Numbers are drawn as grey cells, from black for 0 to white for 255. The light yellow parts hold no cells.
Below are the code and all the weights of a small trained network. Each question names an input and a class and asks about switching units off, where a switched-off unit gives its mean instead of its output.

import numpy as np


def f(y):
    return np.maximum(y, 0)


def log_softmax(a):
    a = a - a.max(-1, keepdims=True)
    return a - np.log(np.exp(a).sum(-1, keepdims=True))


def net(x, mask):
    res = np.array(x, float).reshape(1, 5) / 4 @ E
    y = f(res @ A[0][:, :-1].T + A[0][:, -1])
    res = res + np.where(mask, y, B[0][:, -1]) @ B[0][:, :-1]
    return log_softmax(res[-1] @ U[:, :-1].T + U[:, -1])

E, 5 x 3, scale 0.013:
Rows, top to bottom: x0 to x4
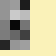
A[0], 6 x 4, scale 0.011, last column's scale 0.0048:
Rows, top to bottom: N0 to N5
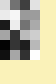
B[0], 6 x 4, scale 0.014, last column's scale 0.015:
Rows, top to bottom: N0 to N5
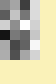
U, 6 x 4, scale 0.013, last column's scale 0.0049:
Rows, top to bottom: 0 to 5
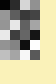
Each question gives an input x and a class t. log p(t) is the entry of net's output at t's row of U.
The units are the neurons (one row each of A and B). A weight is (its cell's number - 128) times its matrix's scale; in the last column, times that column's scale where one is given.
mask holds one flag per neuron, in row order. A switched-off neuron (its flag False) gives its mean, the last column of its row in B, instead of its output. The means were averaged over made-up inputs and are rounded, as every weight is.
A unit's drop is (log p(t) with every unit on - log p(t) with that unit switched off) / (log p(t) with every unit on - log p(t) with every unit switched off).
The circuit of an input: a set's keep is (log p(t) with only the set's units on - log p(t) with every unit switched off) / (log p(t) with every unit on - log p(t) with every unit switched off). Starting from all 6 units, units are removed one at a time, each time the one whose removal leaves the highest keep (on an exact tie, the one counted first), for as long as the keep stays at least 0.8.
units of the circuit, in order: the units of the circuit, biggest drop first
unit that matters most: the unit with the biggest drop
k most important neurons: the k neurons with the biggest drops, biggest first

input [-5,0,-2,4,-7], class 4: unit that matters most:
N2
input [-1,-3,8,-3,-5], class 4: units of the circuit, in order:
(N2 N5)
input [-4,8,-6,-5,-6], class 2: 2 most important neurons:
(N1 N5)
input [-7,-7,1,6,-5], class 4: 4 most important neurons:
(N2 N3 N5 N0)
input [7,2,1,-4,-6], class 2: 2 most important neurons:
(N4 N1)
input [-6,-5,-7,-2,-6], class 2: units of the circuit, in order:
(N2 N4)
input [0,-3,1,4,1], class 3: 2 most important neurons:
(N1 N4)
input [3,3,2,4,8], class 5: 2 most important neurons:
(N2 N0)
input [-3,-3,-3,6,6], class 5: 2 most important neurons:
(N2 N0)
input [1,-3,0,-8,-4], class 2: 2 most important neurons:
(N4 N5)
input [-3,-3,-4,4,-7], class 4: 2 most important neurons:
(N2 N0)
